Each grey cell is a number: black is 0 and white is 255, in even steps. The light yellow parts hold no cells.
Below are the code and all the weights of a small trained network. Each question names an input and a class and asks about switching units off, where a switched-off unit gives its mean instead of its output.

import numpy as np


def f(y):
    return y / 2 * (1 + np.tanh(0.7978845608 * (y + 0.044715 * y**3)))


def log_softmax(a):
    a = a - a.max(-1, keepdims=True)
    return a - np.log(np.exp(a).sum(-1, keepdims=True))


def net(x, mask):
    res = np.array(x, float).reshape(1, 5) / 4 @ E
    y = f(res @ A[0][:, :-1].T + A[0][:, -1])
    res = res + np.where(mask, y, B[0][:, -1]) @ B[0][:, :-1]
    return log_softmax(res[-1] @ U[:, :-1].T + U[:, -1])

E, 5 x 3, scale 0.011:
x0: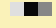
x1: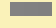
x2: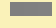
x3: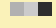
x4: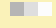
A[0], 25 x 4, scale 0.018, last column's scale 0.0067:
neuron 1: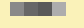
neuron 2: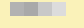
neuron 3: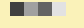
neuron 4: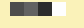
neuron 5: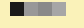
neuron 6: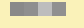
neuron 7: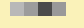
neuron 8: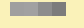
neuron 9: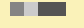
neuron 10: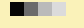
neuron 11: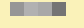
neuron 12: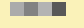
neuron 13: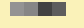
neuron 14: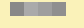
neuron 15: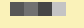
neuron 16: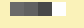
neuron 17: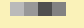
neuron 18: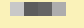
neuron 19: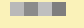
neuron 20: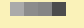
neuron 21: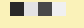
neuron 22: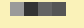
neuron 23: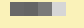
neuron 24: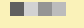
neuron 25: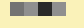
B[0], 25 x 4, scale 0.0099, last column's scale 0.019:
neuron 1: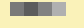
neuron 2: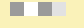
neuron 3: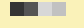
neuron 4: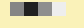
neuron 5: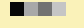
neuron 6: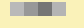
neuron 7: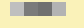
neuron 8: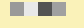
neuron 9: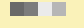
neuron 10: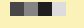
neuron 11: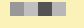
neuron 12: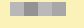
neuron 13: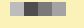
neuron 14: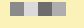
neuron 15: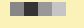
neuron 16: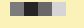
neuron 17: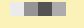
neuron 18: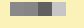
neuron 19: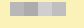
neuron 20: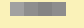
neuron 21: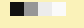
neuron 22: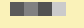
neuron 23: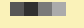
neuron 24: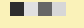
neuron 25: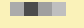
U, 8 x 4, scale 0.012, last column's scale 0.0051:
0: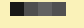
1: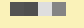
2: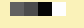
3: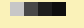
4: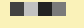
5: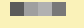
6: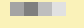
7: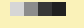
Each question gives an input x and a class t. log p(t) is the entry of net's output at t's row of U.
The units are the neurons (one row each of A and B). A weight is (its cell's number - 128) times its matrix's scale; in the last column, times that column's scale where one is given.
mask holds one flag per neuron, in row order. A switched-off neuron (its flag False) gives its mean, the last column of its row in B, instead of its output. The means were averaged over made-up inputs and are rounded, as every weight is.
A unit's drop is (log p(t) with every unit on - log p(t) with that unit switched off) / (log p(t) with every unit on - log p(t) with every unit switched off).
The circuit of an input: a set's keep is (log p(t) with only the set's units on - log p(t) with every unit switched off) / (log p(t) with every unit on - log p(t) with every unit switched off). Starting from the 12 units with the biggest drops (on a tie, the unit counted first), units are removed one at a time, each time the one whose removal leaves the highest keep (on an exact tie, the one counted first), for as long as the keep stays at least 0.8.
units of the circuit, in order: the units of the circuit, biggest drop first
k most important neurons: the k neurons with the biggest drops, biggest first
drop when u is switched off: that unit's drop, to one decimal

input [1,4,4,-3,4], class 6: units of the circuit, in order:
[neuron 21]
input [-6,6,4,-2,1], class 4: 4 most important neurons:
[neuron 10; neuron 24; neuron 4; neuron 16]
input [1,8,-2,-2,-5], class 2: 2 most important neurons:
[neuron 21; neuron 9]
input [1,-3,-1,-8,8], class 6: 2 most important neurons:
[neuron 19; neuron 12]
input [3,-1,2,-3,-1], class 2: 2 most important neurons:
[neuron 21; neuron 3]
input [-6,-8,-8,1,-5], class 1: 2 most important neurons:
[neuron 21; neuron 3]
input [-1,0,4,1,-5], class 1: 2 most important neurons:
[neuron 10; neuron 24]
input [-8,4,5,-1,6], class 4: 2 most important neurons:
[neuron 24; neuron 10]
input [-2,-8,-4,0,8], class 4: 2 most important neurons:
[neuron 24; neuron 11]
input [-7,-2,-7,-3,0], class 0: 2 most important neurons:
[neuron 21; neuron 3]
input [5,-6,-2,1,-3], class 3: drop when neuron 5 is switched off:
0.2
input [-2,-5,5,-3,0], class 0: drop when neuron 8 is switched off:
0.1
